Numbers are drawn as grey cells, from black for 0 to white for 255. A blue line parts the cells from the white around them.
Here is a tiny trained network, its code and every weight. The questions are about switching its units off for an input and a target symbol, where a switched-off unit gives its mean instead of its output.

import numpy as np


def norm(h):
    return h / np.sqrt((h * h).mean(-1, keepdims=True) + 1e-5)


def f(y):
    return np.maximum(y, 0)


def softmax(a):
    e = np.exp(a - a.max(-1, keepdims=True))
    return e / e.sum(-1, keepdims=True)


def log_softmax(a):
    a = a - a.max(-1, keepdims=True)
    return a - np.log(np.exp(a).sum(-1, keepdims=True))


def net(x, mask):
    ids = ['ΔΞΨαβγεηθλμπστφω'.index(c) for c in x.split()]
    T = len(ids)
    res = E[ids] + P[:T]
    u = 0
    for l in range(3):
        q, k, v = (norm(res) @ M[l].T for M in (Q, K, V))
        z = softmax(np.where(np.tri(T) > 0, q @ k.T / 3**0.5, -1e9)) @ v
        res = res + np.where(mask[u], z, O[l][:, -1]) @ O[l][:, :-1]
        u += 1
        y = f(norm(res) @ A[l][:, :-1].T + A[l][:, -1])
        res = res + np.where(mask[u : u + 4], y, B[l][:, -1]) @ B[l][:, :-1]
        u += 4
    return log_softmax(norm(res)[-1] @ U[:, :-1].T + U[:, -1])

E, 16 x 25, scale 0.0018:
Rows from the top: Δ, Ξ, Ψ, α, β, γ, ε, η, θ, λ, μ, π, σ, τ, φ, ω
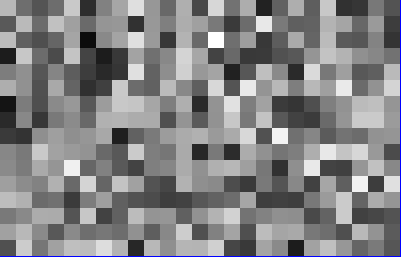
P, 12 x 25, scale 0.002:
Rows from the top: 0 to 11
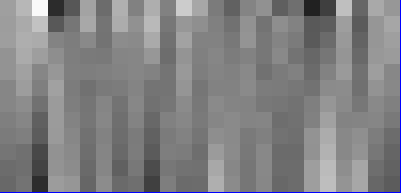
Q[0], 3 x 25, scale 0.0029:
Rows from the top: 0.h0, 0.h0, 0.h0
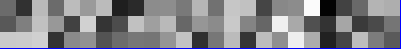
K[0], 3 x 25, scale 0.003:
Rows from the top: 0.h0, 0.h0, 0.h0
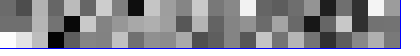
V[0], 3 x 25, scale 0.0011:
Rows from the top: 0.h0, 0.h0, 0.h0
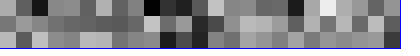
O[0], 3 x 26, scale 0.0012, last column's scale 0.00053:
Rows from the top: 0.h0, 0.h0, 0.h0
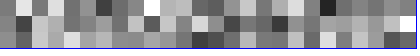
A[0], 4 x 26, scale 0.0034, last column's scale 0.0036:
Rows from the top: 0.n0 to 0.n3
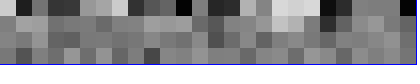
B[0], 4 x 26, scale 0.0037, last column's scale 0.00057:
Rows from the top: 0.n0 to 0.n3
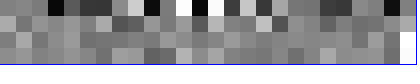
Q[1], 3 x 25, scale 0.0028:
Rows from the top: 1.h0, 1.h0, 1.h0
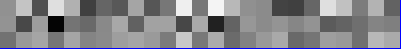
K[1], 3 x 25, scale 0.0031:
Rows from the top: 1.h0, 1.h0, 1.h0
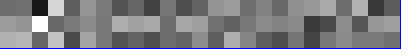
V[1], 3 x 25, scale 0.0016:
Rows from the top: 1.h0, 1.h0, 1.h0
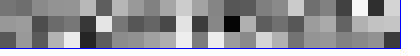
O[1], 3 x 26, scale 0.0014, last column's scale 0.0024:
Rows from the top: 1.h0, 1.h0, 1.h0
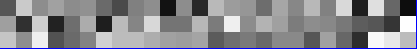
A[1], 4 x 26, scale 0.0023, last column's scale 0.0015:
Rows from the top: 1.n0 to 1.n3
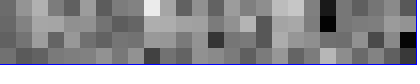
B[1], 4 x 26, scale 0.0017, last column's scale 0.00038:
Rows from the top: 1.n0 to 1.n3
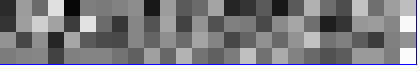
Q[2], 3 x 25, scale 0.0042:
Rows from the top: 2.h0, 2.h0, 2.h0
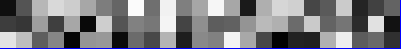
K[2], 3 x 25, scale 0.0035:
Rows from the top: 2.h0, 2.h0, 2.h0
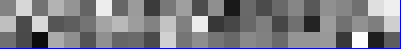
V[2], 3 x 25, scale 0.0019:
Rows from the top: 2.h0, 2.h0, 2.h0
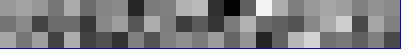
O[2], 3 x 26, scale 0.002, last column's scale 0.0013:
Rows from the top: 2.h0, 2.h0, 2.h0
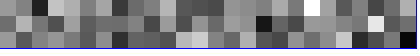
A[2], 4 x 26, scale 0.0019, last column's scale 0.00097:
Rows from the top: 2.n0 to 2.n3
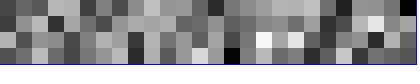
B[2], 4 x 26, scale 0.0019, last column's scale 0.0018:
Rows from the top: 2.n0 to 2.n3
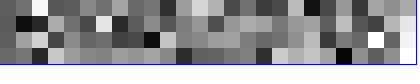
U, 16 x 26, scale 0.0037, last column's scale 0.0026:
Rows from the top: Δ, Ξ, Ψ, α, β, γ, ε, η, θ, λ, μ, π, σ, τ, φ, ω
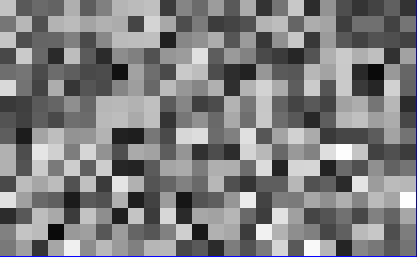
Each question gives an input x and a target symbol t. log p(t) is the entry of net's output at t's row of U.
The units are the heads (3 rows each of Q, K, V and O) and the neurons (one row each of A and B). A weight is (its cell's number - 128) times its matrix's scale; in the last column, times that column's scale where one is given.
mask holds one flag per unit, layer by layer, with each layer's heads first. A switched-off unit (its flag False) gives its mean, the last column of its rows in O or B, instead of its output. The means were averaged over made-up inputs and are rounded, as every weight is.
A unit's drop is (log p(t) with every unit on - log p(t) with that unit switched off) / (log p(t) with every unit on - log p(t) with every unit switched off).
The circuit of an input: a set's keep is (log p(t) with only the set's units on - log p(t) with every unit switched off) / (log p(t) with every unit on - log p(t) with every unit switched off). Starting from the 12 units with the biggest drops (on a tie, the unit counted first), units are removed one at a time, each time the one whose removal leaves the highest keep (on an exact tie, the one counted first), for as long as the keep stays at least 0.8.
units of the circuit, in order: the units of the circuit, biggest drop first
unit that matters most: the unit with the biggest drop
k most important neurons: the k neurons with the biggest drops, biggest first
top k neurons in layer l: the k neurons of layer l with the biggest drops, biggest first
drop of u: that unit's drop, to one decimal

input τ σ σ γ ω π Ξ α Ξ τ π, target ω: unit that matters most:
1.h0
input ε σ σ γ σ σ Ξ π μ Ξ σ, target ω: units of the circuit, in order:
2.h0, 1.h0
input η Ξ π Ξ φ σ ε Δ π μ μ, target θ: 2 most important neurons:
2.n1, 2.n0
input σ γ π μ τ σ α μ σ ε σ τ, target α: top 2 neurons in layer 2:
2.n3, 2.n1
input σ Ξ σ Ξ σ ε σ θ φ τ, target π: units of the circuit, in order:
0.h0, 1.n0, 1.h0, 2.h0
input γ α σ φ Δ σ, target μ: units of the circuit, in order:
2.h0, 1.h0, 2.n2
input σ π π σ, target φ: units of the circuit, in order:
2.h0, 2.n2
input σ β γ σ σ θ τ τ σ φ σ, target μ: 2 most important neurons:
2.n2, 0.n3
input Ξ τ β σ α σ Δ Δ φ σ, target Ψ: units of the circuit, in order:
1.h0, 2.h0, 2.n3
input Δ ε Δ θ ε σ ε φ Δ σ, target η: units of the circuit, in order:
1.h0, 2.h0, 2.n1
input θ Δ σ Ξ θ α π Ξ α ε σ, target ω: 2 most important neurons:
0.n3, 2.n2
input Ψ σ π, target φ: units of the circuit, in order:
1.h0, 2.n2, 2.h0
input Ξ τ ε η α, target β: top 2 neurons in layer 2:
2.n1, 2.n2
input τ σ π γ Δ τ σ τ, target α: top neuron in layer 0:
0.n2
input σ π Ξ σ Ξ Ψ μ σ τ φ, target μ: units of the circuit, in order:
0.h0, 0.n1
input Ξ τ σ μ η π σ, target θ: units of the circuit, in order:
1.h0, 2.h0
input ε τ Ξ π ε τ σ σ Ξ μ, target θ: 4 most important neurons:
2.n1, 1.n1, 2.n2, 2.n0
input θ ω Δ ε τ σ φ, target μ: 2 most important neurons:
0.n1, 2.n2
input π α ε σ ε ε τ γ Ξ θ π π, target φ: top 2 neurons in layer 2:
2.n2, 2.n3
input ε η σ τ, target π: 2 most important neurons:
1.n0, 2.n3
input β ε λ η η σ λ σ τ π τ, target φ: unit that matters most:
2.h0
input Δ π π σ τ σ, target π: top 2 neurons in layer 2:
2.n3, 2.n1
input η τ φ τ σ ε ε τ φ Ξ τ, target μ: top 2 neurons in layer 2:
2.n2, 2.n3
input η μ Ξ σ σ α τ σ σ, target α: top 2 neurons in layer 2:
2.n3, 2.n1
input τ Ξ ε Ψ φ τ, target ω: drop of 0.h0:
1.1
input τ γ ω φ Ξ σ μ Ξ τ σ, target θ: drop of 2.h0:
1.2
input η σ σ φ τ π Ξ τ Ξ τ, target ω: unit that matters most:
2.h0
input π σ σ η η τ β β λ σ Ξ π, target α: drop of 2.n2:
-0.1
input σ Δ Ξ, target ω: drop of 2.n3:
0.3
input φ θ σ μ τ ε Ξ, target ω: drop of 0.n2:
0.1
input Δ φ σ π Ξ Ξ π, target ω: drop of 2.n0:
-0.1
